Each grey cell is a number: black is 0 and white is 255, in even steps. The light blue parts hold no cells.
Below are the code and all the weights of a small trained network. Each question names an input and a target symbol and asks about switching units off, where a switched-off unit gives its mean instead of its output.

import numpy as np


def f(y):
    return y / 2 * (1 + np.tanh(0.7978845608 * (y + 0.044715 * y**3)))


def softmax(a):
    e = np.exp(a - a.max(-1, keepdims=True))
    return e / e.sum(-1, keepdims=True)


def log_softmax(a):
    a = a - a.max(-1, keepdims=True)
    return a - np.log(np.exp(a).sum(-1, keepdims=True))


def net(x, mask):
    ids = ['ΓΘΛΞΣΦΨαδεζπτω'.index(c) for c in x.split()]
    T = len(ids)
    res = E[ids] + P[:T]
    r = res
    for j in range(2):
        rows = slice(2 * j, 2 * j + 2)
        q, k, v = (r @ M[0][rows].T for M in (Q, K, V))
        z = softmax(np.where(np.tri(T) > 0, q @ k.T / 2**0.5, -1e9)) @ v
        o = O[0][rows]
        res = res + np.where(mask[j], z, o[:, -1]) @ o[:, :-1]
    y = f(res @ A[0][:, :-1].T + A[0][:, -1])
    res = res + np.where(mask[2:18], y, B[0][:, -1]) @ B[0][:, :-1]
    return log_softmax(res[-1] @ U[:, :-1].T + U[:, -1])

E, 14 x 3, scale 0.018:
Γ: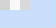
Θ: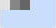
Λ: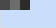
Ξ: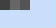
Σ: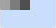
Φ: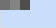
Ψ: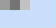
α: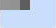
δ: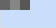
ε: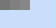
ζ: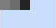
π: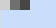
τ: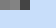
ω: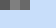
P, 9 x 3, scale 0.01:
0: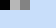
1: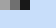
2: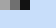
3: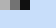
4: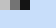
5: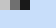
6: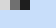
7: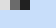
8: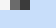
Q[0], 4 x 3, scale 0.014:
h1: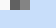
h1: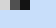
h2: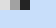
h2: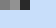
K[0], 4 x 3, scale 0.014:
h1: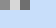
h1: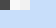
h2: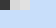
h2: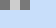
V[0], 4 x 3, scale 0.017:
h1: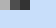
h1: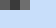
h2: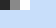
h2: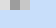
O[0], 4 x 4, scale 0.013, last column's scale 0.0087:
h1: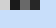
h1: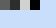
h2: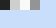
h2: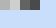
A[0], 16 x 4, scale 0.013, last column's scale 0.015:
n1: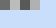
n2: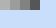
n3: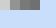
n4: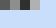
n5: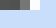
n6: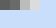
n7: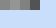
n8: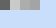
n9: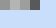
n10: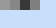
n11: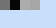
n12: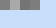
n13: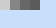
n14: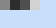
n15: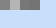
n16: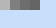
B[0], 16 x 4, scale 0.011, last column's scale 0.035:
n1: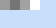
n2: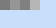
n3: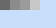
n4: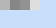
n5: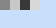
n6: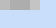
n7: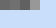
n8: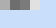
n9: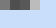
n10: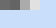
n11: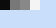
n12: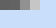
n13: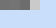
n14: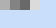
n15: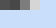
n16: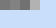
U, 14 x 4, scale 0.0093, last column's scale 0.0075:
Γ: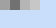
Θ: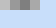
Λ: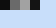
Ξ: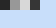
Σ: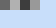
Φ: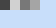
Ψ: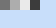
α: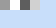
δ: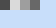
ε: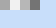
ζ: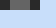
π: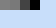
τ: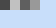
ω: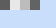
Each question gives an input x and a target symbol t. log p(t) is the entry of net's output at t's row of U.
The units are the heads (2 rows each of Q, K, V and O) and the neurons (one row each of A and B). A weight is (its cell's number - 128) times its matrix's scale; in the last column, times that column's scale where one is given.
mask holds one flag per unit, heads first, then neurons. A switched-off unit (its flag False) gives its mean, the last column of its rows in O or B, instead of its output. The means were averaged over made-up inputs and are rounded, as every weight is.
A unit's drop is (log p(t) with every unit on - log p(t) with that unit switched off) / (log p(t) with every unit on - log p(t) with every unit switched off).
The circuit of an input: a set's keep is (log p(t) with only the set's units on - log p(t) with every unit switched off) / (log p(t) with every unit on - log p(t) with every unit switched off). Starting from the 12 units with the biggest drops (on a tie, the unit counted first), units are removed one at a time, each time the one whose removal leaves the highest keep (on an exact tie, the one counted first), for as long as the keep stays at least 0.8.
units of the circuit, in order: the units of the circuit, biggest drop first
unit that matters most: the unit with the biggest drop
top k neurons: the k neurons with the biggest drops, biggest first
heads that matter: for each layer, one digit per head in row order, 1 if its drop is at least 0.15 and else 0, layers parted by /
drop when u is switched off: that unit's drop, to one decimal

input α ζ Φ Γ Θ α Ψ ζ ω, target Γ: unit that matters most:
n11
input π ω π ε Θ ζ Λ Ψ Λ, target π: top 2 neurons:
n14, n6
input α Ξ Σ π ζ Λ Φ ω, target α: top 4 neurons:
n11, n15, n10, n12
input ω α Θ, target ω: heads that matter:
11
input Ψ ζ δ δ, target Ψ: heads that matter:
01
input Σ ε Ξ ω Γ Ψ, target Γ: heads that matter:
10
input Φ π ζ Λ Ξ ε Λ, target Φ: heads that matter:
11
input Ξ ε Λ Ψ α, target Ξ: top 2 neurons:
n11, n6
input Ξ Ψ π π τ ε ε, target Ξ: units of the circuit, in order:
h2, n6
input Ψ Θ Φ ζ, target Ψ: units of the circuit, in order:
h2, n5, n11
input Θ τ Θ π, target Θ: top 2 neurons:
n11, n5
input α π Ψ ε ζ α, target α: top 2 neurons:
n11, n15
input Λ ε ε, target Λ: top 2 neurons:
n11, n4
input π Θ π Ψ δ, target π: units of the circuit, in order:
h2
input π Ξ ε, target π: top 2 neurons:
n14, n15
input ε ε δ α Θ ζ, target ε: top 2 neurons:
n11, n6
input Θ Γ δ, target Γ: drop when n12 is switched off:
0.1
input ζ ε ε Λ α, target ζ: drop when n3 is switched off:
0.0
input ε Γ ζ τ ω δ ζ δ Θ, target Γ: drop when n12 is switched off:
0.1
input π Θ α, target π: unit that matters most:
h1
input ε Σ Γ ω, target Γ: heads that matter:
01
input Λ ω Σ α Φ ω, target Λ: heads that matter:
11
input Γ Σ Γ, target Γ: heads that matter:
00
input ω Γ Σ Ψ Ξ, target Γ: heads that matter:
01
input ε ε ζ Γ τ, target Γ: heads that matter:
10
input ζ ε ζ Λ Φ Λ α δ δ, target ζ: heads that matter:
11
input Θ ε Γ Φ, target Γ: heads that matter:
00
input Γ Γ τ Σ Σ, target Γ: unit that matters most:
n8
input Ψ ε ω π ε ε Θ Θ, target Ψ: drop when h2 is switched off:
0.6
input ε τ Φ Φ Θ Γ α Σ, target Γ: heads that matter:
10
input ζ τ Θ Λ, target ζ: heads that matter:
11
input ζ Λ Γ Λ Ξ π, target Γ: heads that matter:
00
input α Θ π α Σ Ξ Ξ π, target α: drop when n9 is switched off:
0.3
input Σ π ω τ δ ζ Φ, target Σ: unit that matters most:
h1
